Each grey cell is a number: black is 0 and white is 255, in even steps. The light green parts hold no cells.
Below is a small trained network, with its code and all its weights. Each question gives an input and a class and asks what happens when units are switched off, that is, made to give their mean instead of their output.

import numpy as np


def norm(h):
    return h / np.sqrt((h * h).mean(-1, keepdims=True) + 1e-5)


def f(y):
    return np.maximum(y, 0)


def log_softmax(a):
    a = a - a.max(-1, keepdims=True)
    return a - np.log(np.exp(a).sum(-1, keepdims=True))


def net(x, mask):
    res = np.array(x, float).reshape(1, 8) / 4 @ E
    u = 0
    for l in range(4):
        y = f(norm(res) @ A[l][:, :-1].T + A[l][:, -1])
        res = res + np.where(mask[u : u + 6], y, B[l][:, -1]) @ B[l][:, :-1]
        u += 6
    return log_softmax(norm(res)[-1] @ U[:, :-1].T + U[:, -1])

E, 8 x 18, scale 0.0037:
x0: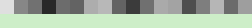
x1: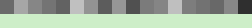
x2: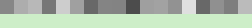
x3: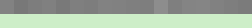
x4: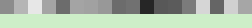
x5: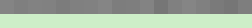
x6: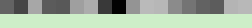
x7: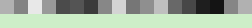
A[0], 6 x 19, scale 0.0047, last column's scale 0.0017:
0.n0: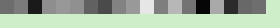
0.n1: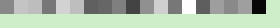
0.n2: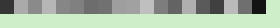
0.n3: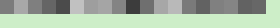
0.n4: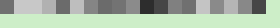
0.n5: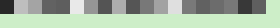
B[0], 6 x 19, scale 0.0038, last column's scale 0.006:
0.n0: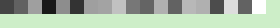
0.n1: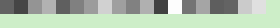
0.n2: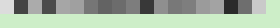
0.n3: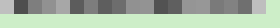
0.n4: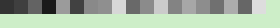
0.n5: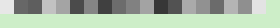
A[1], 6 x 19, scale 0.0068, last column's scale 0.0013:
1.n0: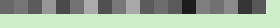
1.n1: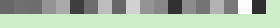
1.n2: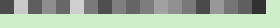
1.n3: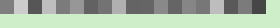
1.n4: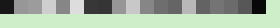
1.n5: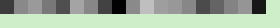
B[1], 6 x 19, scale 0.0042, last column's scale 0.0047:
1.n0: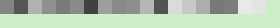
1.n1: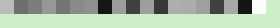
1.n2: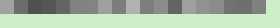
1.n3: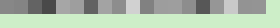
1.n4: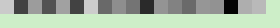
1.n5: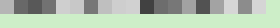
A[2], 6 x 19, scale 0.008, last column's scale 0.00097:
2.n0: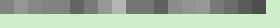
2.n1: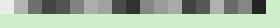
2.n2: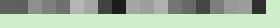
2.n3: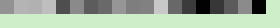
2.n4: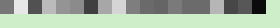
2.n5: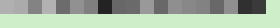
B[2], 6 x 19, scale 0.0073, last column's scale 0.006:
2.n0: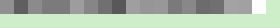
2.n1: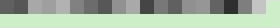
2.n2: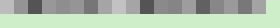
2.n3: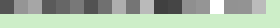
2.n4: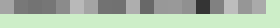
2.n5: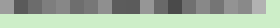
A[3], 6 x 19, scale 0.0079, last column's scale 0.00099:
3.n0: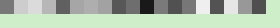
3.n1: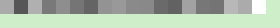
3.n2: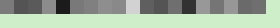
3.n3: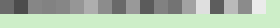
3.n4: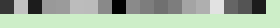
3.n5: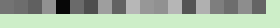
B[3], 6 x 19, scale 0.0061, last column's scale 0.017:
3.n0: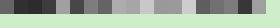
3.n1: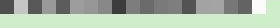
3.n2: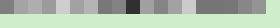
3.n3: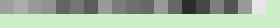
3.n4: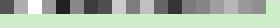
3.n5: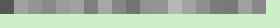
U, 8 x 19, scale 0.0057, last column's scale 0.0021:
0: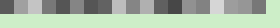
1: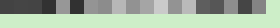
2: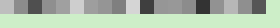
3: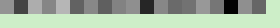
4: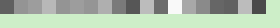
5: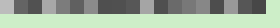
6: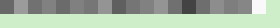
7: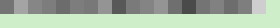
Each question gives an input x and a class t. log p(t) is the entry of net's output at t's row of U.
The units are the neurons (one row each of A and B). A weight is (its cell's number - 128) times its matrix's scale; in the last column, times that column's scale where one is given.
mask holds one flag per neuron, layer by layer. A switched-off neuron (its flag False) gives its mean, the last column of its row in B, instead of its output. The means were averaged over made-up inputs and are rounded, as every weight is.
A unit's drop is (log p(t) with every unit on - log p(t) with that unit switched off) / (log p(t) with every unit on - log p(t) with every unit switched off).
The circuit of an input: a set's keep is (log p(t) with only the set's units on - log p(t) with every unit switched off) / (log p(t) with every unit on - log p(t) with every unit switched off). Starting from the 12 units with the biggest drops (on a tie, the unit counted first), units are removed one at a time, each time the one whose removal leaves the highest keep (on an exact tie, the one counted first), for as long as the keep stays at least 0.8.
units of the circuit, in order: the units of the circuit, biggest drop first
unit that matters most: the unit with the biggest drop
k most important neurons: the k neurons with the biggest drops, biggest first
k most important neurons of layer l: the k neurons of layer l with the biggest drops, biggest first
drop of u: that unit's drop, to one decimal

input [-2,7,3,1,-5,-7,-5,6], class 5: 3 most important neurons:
0.n5; 3.n3; 0.n0
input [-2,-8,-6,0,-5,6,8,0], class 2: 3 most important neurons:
1.n5; 0.n5; 2.n2
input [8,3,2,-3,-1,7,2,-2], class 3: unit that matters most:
2.n1
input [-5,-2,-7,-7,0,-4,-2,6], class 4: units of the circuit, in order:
1.n0; 3.n2
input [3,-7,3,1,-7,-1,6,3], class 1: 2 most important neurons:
0.n0; 0.n5
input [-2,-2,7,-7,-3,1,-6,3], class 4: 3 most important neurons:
0.n1; 1.n5; 3.n3
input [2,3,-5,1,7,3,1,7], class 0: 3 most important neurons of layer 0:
0.n0; 0.n1; 0.n5
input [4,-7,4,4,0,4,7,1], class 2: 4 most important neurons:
1.n5; 0.n5; 0.n0; 0.n3
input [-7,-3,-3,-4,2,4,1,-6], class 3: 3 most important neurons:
1.n4; 3.n1; 0.n0
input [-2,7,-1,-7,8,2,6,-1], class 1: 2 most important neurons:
3.n0; 0.n4
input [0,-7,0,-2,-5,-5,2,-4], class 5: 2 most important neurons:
1.n1; 0.n4
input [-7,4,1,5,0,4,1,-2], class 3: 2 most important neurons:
1.n4; 1.n1
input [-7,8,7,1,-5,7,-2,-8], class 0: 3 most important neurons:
3.n4; 1.n1; 2.n1
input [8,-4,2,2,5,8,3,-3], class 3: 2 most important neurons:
2.n1; 0.n0
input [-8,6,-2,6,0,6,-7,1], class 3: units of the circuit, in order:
1.n4
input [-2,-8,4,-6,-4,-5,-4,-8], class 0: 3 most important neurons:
3.n4; 0.n5; 0.n3
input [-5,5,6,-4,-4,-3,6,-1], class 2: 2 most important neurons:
1.n1; 0.n4
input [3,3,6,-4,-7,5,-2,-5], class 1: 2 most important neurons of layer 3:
3.n1; 3.n2
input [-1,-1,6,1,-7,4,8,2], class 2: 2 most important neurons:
1.n5; 0.n4
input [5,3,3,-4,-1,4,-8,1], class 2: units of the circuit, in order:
2.n4
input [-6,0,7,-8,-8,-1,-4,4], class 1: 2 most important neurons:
0.n0; 3.n3
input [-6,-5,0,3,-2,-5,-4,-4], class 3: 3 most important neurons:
1.n4; 0.n5; 3.n1
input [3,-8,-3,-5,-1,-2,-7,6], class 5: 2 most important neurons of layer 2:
2.n5; 2.n2
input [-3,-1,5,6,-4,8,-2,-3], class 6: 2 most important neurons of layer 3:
3.n3; 3.n0
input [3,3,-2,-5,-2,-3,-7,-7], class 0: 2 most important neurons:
3.n4; 1.n5
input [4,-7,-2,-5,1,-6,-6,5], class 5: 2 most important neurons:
1.n1; 2.n5
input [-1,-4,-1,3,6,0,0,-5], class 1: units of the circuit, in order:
3.n0
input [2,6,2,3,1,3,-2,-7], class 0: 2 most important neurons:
3.n4; 1.n1
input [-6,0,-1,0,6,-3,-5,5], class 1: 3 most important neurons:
3.n0; 0.n4; 2.n1
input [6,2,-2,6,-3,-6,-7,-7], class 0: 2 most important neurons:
3.n4; 1.n5
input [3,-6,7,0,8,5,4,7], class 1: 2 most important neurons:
3.n0; 1.n1
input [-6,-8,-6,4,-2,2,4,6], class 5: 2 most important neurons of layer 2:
2.n5; 2.n1
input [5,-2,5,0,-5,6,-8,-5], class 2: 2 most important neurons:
2.n4; 0.n4
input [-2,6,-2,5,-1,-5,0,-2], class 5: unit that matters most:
0.n5
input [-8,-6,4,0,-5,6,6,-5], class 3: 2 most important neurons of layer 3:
3.n0; 3.n3
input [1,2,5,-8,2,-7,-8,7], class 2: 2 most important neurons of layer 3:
3.n4; 3.n3
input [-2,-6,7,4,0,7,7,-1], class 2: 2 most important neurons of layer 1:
1.n5; 1.n0
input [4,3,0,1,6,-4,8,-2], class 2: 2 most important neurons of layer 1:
1.n5; 1.n1
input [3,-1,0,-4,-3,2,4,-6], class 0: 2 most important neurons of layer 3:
3.n4; 3.n1
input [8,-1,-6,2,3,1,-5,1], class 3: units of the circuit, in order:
2.n1
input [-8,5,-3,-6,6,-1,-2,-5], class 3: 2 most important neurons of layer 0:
0.n0; 0.n2
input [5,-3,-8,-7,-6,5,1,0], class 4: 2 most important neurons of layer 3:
3.n5; 3.n2
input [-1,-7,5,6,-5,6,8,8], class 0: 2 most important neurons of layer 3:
3.n3; 3.n0
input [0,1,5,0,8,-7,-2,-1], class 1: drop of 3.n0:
0.7
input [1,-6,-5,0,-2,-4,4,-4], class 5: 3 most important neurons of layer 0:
0.n1; 0.n4; 0.n2
